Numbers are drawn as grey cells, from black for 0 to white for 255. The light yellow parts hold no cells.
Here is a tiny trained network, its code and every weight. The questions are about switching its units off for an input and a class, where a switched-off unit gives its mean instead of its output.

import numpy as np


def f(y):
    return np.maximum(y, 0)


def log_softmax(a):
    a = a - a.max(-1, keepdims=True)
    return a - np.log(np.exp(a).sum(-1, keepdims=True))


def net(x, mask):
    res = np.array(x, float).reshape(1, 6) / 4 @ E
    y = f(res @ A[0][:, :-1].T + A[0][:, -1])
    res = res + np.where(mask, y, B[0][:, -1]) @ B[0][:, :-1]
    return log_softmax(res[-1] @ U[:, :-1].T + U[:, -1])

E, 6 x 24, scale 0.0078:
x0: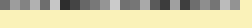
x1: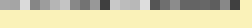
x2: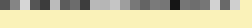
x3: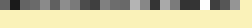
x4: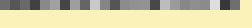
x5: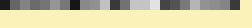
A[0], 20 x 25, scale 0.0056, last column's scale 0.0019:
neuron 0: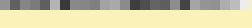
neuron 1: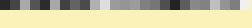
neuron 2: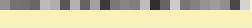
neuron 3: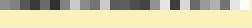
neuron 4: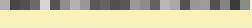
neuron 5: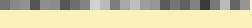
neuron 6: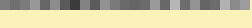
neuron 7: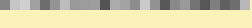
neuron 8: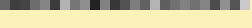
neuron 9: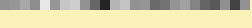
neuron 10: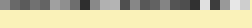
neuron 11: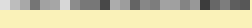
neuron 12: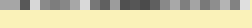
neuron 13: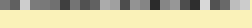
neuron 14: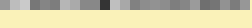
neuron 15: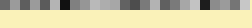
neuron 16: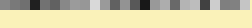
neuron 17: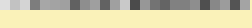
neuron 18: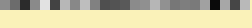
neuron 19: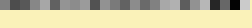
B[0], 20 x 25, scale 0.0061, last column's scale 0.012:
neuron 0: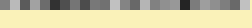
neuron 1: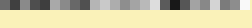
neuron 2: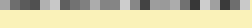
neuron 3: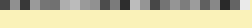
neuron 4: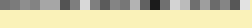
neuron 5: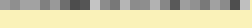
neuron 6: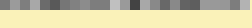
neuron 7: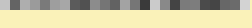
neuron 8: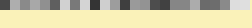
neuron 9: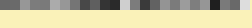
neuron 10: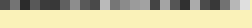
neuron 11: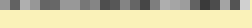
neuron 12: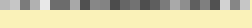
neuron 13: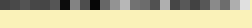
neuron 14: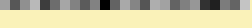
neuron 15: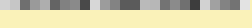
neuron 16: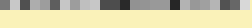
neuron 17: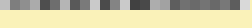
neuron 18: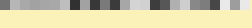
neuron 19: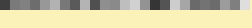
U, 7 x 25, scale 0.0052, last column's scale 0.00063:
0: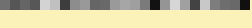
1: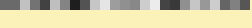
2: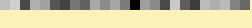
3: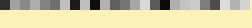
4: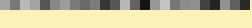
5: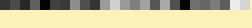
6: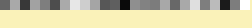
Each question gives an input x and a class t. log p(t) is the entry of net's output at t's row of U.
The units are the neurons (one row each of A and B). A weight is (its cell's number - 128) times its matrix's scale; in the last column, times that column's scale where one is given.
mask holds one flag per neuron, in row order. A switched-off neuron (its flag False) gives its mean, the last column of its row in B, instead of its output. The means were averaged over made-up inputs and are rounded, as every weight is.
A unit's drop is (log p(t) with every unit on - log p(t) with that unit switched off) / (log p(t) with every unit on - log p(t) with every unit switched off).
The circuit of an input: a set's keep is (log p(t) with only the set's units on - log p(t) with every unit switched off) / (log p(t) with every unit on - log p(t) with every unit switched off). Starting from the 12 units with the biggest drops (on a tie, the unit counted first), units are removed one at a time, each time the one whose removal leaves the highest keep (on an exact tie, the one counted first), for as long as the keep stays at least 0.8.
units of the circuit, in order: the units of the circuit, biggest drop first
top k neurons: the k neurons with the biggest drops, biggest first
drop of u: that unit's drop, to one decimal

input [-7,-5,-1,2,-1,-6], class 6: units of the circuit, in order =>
[neuron 3]
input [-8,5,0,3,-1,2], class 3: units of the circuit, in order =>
[neuron 18; neuron 17]
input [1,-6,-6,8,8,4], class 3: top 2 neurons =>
[neuron 8; neuron 18]
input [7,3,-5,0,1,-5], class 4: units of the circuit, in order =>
[neuron 11; neuron 9]
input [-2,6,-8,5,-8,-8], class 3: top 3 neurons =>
[neuron 18; neuron 19; neuron 8]
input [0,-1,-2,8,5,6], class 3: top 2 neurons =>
[neuron 8; neuron 19]
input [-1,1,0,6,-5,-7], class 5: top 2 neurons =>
[neuron 10; neuron 13]
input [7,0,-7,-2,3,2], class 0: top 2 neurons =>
[neuron 2; neuron 8]
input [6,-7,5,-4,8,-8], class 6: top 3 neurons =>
[neuron 16; neuron 3; neuron 15]
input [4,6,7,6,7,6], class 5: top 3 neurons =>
[neuron 13; neuron 10; neuron 15]
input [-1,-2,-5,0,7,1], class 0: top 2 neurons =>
[neuron 2; neuron 4]
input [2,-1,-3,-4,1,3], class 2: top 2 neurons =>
[neuron 1; neuron 15]
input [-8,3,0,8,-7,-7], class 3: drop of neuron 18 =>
0.2
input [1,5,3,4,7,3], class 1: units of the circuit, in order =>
[neuron 1]
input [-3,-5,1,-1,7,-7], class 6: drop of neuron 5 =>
0.0
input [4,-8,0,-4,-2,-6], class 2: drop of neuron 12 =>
0.1
